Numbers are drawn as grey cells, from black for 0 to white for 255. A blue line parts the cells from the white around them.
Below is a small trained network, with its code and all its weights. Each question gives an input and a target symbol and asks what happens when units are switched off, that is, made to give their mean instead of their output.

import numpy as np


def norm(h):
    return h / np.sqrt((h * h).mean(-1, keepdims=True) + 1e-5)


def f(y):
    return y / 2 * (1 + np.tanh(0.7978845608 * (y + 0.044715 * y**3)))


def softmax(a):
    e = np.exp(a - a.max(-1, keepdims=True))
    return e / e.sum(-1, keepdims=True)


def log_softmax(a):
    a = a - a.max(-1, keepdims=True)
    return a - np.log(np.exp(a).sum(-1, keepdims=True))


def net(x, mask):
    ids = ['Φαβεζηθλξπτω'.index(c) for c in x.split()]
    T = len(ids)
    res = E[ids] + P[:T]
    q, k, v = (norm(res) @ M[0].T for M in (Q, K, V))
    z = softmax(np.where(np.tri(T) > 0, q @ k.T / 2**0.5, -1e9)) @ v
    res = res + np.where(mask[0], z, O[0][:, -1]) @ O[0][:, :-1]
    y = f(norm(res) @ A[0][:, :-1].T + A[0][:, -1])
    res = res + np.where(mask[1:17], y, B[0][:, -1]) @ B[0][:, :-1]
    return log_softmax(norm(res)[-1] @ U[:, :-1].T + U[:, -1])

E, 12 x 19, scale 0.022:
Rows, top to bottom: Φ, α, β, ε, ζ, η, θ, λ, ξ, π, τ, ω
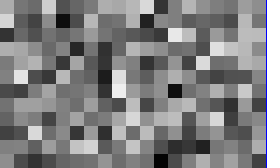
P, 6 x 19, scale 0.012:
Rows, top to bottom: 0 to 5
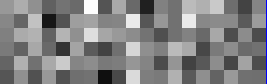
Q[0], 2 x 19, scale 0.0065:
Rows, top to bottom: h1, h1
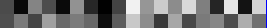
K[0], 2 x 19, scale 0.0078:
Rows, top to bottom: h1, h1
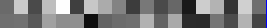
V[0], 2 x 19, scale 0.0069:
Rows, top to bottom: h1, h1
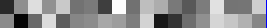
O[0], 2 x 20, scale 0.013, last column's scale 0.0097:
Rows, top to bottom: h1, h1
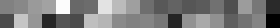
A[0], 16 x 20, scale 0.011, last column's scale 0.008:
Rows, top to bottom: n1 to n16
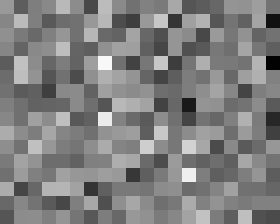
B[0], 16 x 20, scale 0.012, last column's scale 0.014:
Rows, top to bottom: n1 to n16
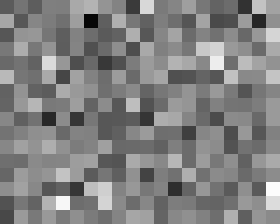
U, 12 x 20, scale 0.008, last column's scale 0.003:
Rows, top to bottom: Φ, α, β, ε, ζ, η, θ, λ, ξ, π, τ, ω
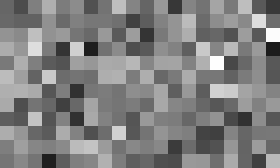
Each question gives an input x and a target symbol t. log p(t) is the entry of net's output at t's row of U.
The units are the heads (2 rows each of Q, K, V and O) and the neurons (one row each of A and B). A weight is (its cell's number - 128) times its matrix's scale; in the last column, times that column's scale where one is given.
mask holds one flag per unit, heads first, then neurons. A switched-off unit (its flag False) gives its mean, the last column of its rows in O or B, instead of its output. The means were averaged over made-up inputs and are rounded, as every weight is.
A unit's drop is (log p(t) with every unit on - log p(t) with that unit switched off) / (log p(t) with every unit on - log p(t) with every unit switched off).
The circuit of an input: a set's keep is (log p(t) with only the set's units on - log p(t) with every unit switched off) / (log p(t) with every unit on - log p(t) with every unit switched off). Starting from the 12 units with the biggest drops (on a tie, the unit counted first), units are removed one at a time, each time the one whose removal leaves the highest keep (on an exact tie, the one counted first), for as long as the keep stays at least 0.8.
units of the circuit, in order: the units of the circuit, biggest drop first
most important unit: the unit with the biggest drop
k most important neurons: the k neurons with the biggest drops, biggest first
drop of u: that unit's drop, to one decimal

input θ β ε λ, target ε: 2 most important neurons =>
[n4 n6]
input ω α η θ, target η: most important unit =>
h1
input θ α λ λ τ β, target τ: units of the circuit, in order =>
[h1 n6]
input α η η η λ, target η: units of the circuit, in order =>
[h1 n1 n4]
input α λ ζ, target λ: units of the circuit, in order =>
[h1 n14 n4]
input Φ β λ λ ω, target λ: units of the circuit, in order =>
[h1 n14]
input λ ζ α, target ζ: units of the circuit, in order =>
[h1 n4 n6 n15]
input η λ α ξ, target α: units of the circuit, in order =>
[h1 n14 n15]
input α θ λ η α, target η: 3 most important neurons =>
[n1 n4 n14]
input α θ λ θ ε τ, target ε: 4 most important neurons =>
[n4 n14 n15 n6]
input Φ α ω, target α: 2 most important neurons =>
[n14 n15]
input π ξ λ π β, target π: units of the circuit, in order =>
[h1 n9 n6]
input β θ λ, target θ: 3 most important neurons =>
[n6 n5 n4]
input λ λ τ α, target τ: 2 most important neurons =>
[n6 n15]
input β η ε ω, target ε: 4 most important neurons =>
[n4 n14 n6 n15]
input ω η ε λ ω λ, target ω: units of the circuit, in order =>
[h1]
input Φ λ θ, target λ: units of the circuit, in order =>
[h1 n14]
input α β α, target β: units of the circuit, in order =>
[n6 n1]
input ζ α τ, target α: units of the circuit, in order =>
[h1 n14]
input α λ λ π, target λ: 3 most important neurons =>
[n14 n15 n4]
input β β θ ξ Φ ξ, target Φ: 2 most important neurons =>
[n2 n6]
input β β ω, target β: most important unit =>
n8
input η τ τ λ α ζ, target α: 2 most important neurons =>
[n15 n14]
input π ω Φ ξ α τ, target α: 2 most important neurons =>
[n14 n15]
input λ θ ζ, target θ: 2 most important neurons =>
[n5 n9]
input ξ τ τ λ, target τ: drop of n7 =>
0.0
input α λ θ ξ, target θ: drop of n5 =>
0.3
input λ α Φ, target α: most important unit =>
h1
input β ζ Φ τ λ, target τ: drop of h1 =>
0.9
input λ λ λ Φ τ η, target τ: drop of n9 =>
0.1
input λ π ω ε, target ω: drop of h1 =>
0.9
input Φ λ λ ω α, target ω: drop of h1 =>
0.8
